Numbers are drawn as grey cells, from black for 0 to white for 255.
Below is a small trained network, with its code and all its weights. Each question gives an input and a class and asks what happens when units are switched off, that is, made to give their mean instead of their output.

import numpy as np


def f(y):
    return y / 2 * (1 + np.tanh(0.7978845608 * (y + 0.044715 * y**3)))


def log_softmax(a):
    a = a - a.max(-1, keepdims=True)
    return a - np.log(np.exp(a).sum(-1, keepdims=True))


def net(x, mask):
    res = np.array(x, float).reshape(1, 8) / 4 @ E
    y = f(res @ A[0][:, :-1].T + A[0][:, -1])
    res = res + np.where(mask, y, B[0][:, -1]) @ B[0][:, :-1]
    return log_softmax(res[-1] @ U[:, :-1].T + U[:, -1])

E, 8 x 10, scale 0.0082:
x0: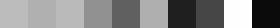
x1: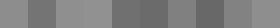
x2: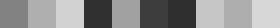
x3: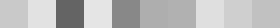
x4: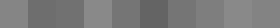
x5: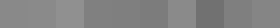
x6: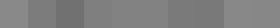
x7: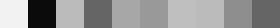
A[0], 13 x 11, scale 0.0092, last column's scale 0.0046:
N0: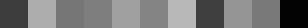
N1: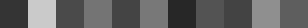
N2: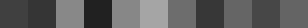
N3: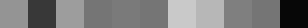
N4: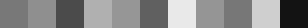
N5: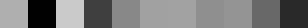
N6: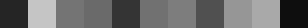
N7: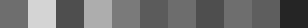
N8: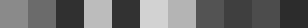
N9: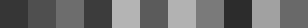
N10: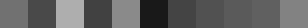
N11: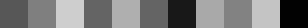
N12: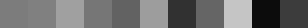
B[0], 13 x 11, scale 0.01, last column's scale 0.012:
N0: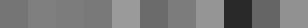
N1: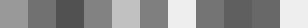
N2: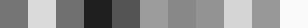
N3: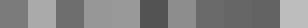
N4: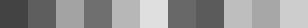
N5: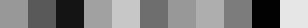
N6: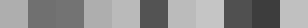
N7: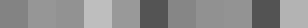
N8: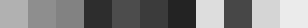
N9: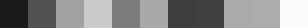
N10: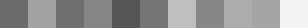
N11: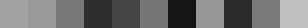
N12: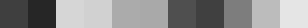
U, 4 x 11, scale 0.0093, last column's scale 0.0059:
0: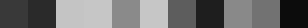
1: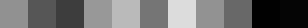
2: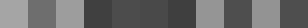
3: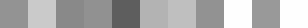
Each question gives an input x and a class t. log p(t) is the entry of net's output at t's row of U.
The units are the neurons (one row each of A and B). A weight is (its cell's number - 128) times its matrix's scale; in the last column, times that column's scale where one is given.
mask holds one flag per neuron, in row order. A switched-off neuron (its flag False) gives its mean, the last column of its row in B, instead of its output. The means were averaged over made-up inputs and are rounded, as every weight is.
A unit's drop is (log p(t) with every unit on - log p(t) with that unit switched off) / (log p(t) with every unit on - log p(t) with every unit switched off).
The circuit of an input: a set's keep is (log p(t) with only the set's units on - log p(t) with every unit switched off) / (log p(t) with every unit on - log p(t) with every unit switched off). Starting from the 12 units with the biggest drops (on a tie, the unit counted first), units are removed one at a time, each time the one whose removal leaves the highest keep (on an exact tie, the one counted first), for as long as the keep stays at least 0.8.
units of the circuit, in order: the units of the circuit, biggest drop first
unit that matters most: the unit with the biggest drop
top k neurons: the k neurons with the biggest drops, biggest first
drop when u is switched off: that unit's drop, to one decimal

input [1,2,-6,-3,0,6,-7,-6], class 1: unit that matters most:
N1
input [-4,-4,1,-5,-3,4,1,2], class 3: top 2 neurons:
[N12; N2]
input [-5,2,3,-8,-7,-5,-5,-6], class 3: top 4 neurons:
[N2; N10; N9; N12]
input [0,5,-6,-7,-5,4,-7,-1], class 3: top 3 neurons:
[N2; N10; N11]
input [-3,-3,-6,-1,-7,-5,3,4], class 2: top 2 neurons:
[N8; N1]
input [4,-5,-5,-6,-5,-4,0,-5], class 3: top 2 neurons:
[N2; N5]
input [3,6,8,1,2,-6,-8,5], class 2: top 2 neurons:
[N11; N1]
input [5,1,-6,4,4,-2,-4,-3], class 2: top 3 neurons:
[N8; N9; N4]
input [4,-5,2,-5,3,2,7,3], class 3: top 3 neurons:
[N2; N9; N10]
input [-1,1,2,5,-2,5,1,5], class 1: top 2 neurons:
[N2; N9]
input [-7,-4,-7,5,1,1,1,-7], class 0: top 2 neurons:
[N4; N5]
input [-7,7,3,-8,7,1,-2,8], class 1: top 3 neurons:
[N5; N12; N3]
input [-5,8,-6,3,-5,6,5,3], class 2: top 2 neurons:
[N8; N12]
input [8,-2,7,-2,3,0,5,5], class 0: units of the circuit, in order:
[N12]
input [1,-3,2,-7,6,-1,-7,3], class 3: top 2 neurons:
[N2; N10]
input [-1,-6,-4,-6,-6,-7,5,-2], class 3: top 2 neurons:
[N2; N11]
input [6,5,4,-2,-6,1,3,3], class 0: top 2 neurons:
[N12; N8]
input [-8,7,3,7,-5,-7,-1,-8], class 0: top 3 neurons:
[N4; N5; N2]
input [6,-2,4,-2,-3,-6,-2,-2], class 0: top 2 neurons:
[N12; N8]
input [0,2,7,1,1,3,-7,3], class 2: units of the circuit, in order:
[N11]
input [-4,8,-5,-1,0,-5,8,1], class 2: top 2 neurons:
[N8; N12]
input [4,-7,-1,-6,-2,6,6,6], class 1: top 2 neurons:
[N5; N9]
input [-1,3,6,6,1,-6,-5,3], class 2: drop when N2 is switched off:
0.3
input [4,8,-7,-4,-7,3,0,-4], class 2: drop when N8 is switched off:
0.9
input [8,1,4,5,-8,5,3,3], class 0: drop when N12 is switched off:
0.4
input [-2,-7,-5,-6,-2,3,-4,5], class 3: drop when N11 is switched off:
0.1
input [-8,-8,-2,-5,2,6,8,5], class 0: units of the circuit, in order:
[N9]
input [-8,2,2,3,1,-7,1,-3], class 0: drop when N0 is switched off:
0.0
